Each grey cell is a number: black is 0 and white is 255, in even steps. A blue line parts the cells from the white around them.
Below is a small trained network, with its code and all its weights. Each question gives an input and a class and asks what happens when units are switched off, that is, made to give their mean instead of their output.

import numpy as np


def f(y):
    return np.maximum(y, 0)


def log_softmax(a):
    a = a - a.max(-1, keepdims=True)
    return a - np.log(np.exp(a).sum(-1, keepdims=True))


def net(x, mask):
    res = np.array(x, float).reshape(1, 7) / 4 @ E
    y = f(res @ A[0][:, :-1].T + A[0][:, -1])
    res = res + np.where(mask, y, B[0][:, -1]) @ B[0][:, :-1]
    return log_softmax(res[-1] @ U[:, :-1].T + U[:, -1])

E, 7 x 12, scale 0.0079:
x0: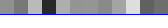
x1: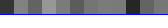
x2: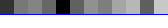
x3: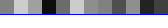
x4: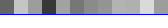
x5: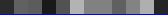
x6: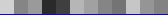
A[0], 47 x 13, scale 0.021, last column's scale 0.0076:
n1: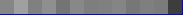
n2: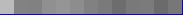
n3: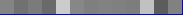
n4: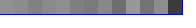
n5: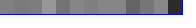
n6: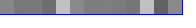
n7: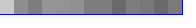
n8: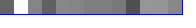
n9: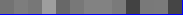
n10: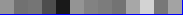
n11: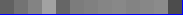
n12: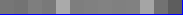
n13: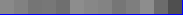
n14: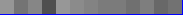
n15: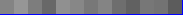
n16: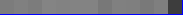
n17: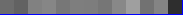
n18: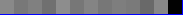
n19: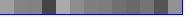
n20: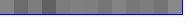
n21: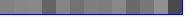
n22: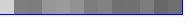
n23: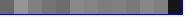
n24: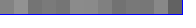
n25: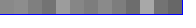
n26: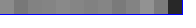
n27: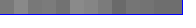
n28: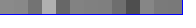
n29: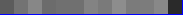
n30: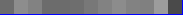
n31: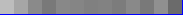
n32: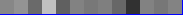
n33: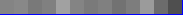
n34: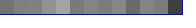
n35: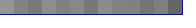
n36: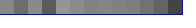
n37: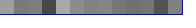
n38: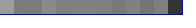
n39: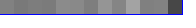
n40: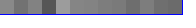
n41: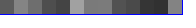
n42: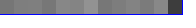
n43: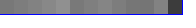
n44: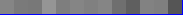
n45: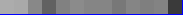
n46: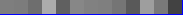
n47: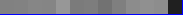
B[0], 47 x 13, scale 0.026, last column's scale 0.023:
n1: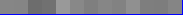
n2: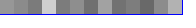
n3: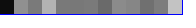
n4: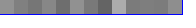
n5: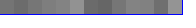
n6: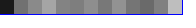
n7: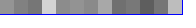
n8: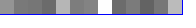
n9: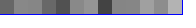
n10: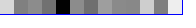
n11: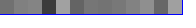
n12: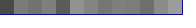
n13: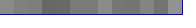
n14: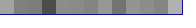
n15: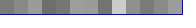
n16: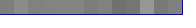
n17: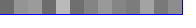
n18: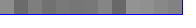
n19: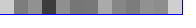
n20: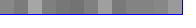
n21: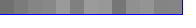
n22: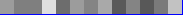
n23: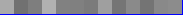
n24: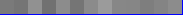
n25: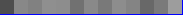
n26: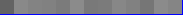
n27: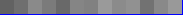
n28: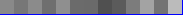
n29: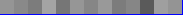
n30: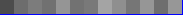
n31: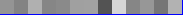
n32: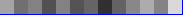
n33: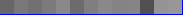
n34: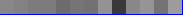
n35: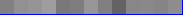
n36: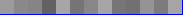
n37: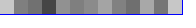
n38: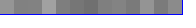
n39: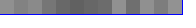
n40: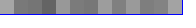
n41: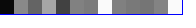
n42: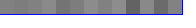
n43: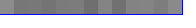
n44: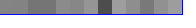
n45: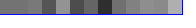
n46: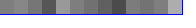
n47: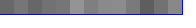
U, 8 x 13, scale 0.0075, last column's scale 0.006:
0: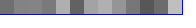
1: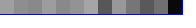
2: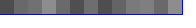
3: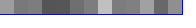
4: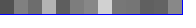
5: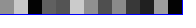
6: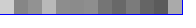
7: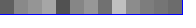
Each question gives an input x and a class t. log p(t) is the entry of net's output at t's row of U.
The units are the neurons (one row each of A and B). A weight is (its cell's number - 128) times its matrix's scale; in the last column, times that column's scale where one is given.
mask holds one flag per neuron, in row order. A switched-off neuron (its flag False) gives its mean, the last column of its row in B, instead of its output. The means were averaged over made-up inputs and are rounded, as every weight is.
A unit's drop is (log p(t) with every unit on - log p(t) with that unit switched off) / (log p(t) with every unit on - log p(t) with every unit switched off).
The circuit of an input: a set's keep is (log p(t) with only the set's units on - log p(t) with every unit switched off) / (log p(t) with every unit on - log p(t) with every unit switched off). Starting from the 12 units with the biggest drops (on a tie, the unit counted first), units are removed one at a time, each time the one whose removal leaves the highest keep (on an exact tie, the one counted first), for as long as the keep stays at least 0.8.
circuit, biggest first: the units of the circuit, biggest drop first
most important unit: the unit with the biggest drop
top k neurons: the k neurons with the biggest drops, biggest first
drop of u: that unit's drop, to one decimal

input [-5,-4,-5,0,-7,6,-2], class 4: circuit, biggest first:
n41
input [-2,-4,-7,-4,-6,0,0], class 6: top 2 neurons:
n41, n22
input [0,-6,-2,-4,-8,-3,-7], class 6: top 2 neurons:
n41, n22
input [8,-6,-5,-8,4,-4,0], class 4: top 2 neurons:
n22, n32
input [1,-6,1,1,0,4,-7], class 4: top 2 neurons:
n32, n10
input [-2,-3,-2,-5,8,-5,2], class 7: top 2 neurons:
n41, n31
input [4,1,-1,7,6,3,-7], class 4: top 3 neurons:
n41, n10, n32
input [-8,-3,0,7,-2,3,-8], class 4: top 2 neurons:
n41, n10
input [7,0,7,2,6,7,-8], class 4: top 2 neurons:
n32, n19
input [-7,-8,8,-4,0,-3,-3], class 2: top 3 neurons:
n19, n37, n8
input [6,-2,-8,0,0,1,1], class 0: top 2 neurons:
n41, n19
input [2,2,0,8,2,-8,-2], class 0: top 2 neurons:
n10, n8
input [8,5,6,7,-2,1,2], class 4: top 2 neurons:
n41, n32
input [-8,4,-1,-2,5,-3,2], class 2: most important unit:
n10
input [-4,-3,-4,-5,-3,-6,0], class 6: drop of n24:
0.0
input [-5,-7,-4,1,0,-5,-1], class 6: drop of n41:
0.3
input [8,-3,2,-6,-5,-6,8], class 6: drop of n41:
0.2
